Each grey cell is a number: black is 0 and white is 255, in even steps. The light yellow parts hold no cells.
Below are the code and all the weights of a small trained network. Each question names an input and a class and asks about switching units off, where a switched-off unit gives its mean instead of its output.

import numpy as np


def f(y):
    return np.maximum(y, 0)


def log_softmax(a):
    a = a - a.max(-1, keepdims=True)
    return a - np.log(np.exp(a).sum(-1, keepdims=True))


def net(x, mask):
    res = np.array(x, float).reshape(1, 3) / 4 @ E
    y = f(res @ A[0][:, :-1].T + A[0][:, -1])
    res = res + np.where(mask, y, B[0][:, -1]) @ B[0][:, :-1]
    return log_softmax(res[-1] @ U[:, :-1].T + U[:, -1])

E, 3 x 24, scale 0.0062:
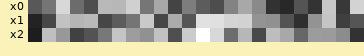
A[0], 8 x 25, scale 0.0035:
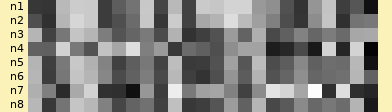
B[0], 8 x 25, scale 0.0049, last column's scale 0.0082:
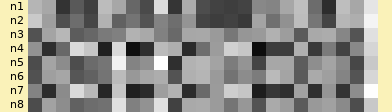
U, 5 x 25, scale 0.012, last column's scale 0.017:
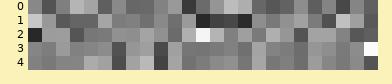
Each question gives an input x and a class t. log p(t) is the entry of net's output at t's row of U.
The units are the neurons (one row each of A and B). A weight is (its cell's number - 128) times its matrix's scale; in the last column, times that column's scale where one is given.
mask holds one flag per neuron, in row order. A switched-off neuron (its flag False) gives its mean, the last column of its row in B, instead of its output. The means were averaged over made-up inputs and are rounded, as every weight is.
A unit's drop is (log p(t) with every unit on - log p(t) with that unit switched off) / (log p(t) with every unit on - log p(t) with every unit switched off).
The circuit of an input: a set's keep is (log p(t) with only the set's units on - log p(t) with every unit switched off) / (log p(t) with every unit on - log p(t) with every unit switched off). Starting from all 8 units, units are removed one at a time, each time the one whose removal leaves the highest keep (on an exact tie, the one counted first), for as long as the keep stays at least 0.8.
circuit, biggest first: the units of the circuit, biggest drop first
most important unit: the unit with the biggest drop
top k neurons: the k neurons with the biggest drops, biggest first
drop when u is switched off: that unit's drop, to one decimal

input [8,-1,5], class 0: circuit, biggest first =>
[n4]
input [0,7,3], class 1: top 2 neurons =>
[n1; n2]
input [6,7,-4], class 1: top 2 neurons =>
[n2; n1]
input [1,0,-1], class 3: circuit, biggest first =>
[n7; n1; n5]
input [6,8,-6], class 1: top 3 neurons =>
[n2; n1; n7]
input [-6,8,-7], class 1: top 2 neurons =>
[n2; n1]
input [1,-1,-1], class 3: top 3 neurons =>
[n1; n7; n2]
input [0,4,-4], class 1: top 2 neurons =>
[n2; n1]
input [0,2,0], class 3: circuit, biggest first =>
[n7; n5; n8]
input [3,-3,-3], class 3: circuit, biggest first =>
[n7; n1; n2]
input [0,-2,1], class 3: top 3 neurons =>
[n1; n2; n7]
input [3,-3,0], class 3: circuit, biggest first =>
[n7; n1; n2; n5]
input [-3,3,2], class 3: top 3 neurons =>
[n4; n5; n8]
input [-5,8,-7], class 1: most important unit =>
n2
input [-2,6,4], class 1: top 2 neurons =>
[n1; n2]
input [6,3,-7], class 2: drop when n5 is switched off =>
0.3
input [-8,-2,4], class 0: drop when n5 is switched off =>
0.0
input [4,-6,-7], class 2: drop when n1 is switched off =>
0.1
